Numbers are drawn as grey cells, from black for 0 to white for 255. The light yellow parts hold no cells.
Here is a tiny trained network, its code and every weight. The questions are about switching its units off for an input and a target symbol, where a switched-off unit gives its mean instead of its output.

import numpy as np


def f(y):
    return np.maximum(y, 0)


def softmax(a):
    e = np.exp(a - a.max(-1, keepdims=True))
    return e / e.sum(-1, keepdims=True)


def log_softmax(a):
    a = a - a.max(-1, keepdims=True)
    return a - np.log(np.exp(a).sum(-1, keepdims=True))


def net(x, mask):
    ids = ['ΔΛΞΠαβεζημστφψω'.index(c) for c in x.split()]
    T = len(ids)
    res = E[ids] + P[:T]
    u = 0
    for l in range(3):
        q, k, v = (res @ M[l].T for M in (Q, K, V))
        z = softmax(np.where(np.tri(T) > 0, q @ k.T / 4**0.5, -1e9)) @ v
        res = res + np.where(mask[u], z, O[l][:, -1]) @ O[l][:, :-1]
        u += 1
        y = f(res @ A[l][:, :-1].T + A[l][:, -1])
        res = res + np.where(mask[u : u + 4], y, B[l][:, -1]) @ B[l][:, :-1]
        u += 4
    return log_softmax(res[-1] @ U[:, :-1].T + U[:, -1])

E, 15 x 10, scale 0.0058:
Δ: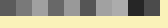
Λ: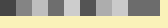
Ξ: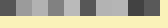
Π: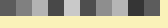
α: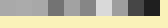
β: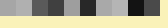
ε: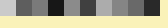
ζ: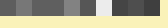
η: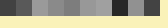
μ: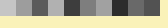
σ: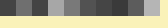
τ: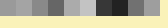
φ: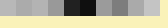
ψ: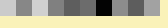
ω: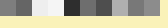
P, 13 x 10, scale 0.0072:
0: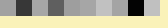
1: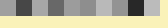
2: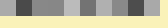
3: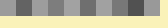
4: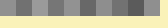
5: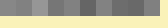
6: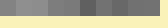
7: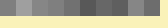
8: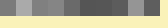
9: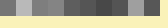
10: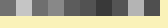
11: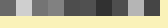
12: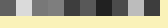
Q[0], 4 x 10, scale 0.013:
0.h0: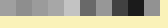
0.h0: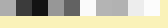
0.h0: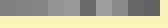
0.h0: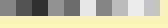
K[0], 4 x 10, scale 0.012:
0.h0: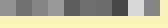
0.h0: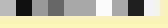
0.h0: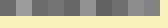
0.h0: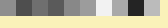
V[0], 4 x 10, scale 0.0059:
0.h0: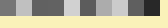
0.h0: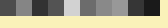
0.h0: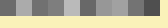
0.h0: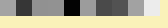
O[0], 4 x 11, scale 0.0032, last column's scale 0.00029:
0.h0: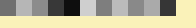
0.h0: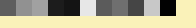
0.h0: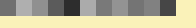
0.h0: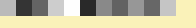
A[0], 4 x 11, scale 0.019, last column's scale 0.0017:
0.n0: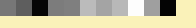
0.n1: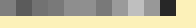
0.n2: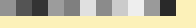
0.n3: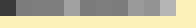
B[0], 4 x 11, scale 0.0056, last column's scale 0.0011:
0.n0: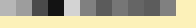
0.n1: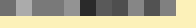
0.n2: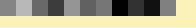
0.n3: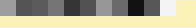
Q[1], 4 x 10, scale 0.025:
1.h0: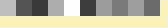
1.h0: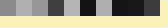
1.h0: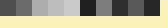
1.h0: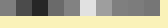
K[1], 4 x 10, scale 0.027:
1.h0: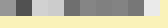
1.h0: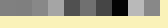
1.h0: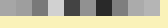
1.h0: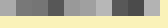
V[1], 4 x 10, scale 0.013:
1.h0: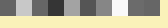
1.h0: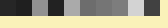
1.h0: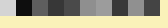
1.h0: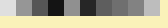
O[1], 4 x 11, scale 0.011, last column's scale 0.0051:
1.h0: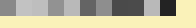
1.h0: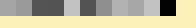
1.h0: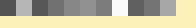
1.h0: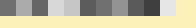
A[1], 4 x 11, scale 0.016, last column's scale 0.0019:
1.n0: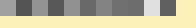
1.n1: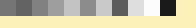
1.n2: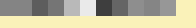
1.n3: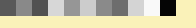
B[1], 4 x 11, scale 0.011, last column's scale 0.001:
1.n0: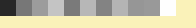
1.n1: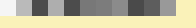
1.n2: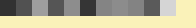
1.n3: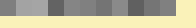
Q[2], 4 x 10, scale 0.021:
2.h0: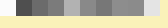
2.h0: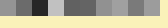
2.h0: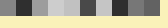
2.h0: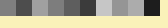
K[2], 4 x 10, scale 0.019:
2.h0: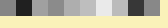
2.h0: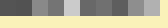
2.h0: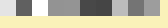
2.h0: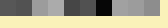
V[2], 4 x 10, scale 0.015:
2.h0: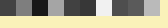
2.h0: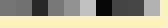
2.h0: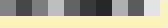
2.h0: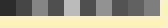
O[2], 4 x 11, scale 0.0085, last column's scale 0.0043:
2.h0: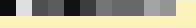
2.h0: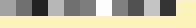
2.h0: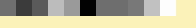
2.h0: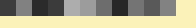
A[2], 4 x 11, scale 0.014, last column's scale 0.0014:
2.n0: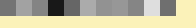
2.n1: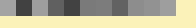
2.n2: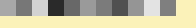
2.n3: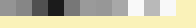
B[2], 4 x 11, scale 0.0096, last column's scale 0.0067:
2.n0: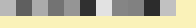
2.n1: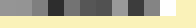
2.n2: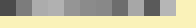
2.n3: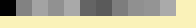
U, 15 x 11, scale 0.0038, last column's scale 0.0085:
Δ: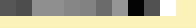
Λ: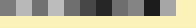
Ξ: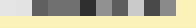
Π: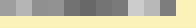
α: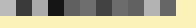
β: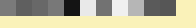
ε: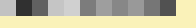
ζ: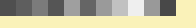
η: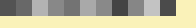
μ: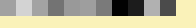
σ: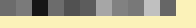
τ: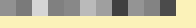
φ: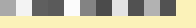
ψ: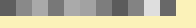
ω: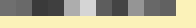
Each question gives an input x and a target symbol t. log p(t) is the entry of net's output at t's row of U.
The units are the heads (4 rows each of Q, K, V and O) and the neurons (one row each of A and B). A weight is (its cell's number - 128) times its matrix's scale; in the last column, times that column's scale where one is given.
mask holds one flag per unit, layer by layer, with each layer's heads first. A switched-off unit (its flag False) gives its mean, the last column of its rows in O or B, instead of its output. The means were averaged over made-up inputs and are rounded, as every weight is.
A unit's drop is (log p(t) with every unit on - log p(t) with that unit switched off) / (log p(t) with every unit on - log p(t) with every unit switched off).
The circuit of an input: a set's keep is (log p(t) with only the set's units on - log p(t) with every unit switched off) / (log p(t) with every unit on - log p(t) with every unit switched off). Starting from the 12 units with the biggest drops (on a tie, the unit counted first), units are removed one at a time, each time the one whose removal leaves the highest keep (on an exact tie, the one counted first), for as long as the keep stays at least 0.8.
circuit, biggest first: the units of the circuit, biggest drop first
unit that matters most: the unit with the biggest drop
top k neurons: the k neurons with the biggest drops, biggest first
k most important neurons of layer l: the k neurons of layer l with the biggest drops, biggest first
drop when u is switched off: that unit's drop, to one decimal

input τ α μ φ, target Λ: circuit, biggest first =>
[2.h0 1.h0]
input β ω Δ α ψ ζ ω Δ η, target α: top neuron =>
[2.n1]
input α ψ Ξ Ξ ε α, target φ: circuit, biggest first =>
[0.h0 1.h0]
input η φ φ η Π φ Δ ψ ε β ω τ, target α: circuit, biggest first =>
[1.h0 2.n1 0.h0]
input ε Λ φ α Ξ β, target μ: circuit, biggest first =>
[0.h0 1.h0 2.h0]
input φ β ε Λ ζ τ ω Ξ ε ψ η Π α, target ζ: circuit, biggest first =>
[0.h0 1.h0 2.n3]
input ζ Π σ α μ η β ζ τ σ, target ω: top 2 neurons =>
[1.n2 0.n3]
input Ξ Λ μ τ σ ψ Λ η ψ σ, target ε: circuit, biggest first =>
[2.h0 1.h0]
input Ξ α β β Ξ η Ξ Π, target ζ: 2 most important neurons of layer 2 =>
[2.n3 2.n0]
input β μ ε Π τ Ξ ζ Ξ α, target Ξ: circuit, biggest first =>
[0.h0 1.h0 2.n0 2.h0]
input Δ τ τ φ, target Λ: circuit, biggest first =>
[1.h0 2.h0]
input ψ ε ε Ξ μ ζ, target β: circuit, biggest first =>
[1.h0 2.h0]
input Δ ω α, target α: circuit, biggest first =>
[1.h0 2.n1]
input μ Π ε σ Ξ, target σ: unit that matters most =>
2.h0
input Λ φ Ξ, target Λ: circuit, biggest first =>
[2.h0 0.h0]
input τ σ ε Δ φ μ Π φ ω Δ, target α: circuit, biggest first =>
[1.h0 2.n1]
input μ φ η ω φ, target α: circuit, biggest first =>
[1.h0 2.n1 0.h0]
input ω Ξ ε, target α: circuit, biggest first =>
[1.h0 2.n1]
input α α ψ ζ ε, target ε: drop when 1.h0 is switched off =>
0.2
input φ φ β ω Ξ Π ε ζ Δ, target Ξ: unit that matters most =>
0.h0
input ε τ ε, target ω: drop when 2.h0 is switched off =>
0.9
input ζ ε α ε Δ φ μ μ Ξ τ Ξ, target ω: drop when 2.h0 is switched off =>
0.9
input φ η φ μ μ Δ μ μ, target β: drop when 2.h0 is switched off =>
0.5
